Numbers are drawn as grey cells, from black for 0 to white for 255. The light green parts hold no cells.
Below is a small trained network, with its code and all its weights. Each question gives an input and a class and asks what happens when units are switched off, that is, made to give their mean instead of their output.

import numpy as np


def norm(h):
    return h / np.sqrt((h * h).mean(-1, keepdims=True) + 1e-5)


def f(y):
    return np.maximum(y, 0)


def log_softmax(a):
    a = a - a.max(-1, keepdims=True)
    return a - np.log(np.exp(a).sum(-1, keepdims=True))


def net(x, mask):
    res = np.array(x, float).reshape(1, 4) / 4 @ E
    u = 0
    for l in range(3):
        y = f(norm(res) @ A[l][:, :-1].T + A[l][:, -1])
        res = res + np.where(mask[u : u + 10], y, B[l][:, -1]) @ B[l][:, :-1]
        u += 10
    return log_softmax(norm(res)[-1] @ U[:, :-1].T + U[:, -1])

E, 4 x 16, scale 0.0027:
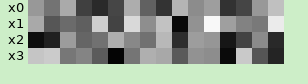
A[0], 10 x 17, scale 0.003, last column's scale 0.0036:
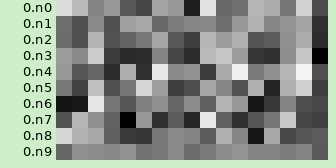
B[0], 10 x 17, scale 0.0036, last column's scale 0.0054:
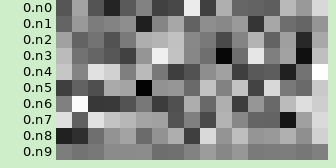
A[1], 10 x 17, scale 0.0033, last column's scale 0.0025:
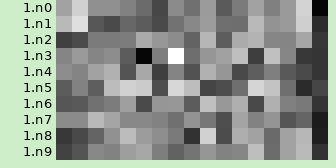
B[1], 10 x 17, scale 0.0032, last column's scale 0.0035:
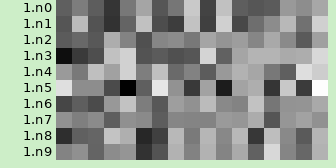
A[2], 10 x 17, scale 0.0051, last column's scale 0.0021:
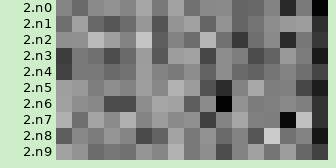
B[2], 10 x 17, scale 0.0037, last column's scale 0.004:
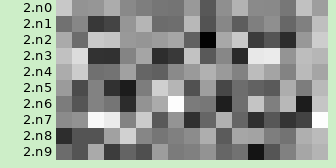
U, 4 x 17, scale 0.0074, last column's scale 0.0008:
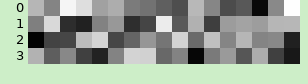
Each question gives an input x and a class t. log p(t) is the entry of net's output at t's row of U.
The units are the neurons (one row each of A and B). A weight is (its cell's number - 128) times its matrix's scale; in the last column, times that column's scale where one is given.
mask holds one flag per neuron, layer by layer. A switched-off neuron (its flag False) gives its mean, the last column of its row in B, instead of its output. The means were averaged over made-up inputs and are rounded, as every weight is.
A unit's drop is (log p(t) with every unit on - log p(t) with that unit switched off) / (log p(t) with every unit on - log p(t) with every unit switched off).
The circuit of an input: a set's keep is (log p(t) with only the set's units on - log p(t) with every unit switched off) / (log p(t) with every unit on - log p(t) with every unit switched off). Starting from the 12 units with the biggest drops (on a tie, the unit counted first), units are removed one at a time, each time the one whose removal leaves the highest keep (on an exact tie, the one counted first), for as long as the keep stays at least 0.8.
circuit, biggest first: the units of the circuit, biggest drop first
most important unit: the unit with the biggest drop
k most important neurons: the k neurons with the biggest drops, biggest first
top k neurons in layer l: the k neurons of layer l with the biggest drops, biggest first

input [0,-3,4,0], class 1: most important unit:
0.n6
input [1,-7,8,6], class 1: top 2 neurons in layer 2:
2.n3, 2.n7
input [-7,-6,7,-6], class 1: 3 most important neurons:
0.n4, 0.n3, 0.n6
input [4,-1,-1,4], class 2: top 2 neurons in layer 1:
1.n3, 1.n5
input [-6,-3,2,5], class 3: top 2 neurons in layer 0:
0.n5, 0.n1
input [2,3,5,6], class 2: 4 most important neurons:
0.n8, 0.n0, 1.n3, 1.n1
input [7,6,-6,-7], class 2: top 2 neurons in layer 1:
1.n5, 1.n8
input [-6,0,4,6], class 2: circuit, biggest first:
1.n3, 0.n8
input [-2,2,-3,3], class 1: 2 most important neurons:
0.n7, 0.n5
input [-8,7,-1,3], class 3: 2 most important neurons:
1.n5, 0.n7
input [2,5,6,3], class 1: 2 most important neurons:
0.n6, 0.n7
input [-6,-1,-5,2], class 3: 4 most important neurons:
1.n5, 0.n6, 2.n5, 2.n6
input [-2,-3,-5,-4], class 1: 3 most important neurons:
0.n0, 0.n4, 0.n8
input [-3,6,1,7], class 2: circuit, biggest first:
1.n3
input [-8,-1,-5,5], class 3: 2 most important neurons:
1.n5, 0.n6
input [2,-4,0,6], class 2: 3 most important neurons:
0.n8, 0.n4, 1.n3
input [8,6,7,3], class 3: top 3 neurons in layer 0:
0.n3, 0.n0, 0.n7
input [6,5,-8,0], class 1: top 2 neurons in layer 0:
0.n0, 0.n7
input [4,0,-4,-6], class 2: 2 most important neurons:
0.n5, 0.n6
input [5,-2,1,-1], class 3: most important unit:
0.n3
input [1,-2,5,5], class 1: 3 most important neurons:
0.n6, 0.n5, 2.n3
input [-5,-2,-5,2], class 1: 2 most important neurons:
1.n1, 0.n0
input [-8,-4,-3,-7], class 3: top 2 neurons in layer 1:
1.n5, 1.n3
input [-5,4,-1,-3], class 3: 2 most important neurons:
1.n5, 0.n7
